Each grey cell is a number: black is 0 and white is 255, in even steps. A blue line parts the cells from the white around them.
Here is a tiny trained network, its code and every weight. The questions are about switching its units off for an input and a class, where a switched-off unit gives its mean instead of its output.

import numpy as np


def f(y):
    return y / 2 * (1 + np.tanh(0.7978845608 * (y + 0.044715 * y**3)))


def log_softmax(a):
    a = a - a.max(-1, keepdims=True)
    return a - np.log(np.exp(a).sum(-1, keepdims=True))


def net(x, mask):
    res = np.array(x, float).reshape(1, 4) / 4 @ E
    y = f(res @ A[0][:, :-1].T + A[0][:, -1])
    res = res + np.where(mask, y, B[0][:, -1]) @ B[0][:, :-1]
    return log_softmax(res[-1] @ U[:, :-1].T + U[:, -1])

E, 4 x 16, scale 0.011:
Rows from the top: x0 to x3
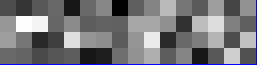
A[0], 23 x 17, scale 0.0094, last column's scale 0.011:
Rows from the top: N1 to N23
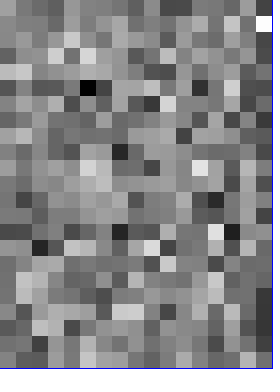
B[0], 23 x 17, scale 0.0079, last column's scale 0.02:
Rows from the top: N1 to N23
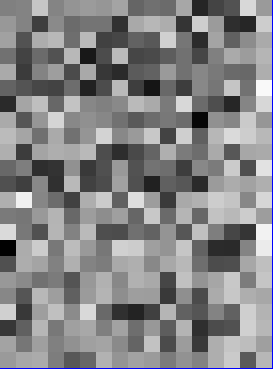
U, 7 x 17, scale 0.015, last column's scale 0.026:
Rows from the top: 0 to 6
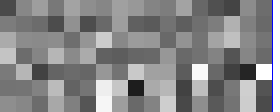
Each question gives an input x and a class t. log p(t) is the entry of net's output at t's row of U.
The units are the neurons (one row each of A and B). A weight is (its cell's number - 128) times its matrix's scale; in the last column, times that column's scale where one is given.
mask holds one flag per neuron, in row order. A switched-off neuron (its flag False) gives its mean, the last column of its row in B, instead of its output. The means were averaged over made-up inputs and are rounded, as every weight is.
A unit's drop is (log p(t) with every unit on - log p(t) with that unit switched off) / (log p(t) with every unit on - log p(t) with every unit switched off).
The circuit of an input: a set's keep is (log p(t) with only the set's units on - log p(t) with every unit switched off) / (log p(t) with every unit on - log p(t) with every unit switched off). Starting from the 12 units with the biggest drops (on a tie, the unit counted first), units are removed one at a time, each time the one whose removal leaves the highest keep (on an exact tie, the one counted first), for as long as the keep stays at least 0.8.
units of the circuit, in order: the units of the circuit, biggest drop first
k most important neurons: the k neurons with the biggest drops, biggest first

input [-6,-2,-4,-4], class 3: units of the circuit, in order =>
(N20)
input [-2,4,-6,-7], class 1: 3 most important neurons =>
(N11 N4 N16)
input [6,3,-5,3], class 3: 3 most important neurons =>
(N15 N16 N10)
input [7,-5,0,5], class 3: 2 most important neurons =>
(N15 N10)
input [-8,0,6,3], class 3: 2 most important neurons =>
(N20 N3)
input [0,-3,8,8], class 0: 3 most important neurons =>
(N16 N11 N1)
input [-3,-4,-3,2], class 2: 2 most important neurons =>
(N16 N15)
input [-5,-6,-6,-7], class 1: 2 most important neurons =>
(N11 N4)
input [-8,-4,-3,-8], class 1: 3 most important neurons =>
(N11 N4 N15)
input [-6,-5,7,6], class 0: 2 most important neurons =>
(N16 N11)
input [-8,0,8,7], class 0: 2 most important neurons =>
(N16 N15)
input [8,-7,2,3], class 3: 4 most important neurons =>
(N15 N10 N18 N9)
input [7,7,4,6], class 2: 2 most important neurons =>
(N9 N18)
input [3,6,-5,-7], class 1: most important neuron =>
(N11)
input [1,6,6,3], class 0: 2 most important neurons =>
(N16 N13)
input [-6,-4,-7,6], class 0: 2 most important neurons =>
(N7 N21)
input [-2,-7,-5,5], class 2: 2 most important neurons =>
(N13 N16)
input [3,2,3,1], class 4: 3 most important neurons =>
(N21 N20 N7)
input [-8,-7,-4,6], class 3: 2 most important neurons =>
(N20 N3)
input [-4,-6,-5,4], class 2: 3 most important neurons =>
(N13 N16 N22)
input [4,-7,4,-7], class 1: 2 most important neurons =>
(N11 N12)
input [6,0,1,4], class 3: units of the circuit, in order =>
(N15)
